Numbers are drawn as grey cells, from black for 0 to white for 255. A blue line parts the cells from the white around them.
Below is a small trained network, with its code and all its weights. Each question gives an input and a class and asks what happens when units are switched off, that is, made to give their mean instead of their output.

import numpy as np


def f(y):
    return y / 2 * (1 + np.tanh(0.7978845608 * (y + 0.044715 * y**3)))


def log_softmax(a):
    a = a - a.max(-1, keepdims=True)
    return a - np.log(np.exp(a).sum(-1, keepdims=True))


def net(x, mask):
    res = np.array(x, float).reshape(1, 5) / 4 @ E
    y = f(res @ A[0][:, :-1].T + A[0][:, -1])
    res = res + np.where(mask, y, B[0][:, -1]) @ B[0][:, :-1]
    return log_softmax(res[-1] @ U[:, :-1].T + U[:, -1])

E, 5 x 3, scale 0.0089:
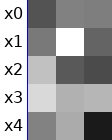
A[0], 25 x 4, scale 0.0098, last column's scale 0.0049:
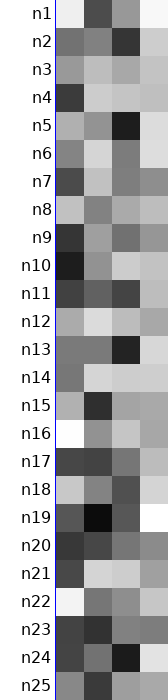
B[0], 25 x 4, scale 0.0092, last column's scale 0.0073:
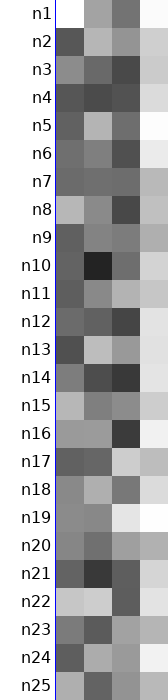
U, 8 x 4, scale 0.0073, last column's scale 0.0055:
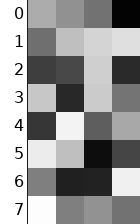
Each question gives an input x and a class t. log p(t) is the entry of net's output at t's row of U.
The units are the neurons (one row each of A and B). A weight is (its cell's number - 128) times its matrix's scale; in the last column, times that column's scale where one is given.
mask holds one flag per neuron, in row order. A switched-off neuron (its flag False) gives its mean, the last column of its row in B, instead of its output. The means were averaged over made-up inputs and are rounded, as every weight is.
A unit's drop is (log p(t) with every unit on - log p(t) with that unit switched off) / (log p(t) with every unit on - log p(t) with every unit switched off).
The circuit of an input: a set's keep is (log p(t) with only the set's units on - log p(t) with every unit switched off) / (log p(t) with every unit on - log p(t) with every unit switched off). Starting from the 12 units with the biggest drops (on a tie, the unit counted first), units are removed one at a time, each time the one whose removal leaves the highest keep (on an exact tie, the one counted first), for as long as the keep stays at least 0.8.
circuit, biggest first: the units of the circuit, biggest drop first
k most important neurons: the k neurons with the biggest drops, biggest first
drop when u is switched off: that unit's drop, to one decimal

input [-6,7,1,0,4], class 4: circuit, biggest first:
n1, n5
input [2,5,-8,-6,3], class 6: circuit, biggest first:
n10, n21
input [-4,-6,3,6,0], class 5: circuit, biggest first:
n16, n22
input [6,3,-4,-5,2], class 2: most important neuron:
n10
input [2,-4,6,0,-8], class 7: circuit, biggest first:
n1, n15
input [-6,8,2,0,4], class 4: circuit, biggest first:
n1, n5
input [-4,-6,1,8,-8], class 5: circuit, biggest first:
n16, n22
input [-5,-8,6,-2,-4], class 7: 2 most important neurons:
n1, n22
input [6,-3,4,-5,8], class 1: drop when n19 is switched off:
0.2
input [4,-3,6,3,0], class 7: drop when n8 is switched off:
-0.1
